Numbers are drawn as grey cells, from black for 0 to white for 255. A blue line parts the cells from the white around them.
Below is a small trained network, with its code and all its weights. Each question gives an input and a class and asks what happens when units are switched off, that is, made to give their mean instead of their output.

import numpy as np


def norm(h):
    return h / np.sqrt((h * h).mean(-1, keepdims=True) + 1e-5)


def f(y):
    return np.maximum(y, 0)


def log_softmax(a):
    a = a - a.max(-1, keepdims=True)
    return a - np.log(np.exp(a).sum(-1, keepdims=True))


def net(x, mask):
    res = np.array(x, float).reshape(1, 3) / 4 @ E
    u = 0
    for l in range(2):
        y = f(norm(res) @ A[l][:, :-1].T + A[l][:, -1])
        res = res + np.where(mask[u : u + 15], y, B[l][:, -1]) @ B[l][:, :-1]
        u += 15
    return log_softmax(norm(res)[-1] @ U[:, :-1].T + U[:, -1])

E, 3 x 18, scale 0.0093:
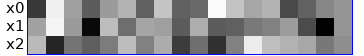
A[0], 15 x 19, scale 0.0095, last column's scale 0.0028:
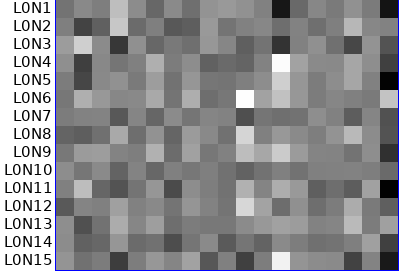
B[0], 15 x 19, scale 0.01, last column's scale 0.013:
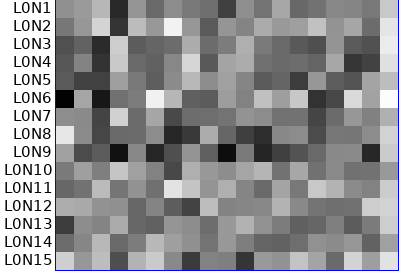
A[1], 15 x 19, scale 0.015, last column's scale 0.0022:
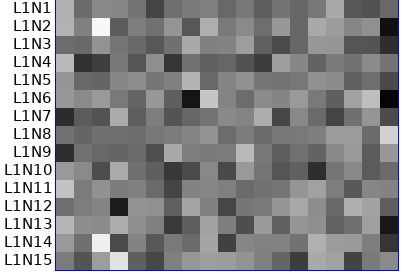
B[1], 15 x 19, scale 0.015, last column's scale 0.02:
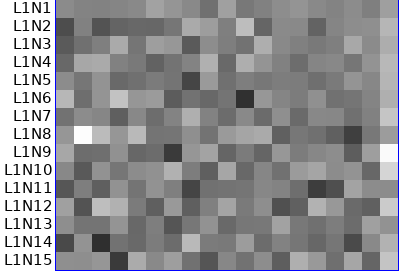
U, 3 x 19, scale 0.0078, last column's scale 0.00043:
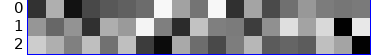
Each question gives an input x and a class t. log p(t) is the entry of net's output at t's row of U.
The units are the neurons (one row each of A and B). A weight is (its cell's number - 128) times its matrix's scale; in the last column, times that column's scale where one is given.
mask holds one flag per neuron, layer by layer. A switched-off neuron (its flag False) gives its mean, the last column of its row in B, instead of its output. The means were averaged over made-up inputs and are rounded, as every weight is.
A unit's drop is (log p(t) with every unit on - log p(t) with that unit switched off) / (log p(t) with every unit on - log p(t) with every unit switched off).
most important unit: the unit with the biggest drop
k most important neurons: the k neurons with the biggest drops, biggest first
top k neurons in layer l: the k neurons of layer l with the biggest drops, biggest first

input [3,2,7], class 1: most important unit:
L0N15
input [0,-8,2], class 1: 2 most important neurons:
(L0N6, L1N15)
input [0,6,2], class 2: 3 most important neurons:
(L0N15, L0N2, L0N6)
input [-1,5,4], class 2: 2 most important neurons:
(L0N15, L0N2)
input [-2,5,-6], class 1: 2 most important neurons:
(L0N6, L1N10)
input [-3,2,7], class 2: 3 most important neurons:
(L0N15, L0N2, L0N6)
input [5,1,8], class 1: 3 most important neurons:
(L0N15, L0N3, L1N12)
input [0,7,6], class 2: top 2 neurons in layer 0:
(L0N2, L0N6)
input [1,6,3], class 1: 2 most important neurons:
(L0N15, L0N8)
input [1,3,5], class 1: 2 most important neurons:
(L0N15, L0N8)
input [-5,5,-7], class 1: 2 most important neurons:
(L0N6, L1N10)
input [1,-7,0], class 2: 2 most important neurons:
(L0N8, L0N3)
